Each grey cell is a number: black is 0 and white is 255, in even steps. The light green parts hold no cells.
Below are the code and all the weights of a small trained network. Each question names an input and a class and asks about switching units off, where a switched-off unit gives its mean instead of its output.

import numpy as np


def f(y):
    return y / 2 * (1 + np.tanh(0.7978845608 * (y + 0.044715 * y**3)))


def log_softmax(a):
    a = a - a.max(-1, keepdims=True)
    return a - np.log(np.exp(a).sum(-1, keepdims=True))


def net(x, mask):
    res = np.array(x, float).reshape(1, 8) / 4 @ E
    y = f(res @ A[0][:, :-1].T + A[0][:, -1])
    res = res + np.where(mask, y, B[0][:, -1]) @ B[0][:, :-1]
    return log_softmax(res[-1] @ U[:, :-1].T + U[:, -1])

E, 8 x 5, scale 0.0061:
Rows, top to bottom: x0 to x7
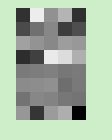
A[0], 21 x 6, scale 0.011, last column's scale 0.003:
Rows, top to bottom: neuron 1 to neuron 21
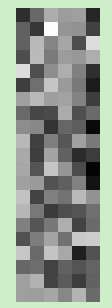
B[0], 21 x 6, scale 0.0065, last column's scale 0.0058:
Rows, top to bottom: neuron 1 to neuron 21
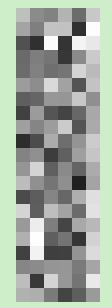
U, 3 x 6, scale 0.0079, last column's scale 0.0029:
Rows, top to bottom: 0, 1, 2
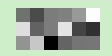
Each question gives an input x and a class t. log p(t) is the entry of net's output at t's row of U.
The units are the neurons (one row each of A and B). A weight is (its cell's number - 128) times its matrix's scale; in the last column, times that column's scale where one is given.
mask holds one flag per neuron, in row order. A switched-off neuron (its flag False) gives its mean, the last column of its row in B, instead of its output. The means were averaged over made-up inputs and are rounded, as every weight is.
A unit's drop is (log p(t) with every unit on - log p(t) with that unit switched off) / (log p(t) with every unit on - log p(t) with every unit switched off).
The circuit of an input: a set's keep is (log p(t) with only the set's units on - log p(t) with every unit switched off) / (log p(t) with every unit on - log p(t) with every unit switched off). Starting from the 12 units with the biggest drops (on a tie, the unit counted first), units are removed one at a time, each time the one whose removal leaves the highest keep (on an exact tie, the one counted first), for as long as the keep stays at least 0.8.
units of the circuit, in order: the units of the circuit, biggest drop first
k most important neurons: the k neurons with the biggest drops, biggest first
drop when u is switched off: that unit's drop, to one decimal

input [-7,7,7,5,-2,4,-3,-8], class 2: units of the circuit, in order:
[neuron 17]
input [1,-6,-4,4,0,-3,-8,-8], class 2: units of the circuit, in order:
[neuron 17; neuron 20]
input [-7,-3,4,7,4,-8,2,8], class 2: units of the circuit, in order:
[neuron 18; neuron 12; neuron 16]
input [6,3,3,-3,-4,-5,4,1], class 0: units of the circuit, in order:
[neuron 3; neuron 17]
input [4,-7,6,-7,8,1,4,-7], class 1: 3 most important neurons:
[neuron 20; neuron 18; neuron 13]
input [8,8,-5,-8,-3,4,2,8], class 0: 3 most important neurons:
[neuron 3; neuron 20; neuron 18]
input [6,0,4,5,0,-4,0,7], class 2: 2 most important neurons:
[neuron 18; neuron 16]
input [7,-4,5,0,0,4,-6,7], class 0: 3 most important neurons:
[neuron 3; neuron 17; neuron 7]
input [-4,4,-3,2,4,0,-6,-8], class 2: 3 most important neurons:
[neuron 17; neuron 3; neuron 20]
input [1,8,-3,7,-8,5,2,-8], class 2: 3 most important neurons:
[neuron 17; neuron 20; neuron 15]
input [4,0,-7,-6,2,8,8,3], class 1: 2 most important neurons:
[neuron 20; neuron 15]
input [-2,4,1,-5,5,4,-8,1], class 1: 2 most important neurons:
[neuron 15; neuron 3]
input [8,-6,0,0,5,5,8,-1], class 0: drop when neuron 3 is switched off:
0.3
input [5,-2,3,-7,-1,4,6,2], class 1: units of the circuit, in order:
[neuron 20]
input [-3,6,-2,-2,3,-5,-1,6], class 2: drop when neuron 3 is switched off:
0.1
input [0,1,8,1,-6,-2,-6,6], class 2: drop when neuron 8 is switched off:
0.0
